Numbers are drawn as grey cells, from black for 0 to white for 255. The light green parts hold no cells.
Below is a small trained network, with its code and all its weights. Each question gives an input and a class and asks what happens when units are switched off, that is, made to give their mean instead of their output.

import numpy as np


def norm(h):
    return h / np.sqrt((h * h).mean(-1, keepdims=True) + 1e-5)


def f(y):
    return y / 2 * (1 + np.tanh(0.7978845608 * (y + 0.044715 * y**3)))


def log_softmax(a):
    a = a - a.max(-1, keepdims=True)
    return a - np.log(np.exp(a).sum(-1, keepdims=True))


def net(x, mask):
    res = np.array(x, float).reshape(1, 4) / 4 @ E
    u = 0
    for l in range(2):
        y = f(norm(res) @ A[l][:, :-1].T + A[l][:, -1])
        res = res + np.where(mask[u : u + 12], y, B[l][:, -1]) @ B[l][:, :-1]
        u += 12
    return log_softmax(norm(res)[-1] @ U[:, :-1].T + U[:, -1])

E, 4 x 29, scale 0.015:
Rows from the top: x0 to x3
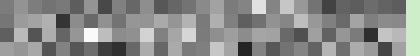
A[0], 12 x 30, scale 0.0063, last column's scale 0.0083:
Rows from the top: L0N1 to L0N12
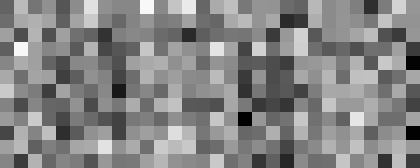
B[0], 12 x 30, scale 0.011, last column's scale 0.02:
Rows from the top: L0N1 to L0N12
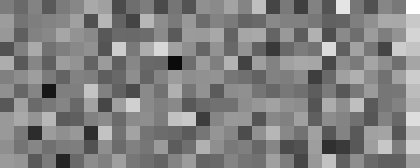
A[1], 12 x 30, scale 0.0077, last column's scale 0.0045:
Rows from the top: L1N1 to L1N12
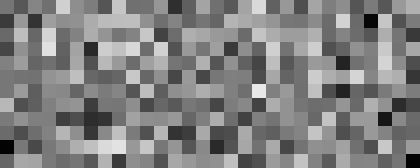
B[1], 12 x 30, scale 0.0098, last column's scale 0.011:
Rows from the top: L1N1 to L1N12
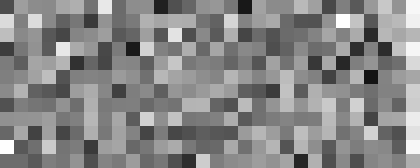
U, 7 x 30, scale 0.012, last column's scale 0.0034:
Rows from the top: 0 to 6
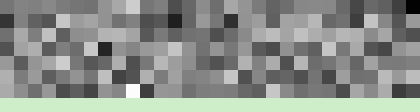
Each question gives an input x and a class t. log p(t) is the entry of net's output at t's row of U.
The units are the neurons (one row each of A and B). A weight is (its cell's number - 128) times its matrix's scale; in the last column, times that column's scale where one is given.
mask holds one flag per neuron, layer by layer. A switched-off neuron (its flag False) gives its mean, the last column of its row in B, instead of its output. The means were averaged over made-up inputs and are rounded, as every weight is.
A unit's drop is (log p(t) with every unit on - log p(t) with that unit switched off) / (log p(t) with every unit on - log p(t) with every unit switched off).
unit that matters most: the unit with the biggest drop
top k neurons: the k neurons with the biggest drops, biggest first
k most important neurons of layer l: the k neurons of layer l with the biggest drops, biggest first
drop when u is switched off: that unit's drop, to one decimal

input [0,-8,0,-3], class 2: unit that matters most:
L0N1
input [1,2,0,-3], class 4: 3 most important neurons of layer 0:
[L0N1 L0N3 L0N9]
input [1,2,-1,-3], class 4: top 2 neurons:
[L0N3 L0N1]
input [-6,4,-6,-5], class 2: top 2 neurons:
[L0N9 L1N10]
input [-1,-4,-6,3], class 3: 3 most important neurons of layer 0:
[L0N1 L0N9 L0N11]
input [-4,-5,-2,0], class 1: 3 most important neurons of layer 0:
[L0N9 L0N3 L0N1]
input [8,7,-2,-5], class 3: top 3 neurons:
[L0N1 L0N3 L0N11]
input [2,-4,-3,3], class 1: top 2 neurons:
[L0N3 L1N2]
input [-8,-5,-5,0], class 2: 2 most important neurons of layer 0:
[L0N9 L0N8]
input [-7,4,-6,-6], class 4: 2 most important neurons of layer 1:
[L1N4 L1N11]
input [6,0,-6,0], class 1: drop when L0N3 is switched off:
1.5
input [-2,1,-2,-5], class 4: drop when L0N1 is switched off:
0.2
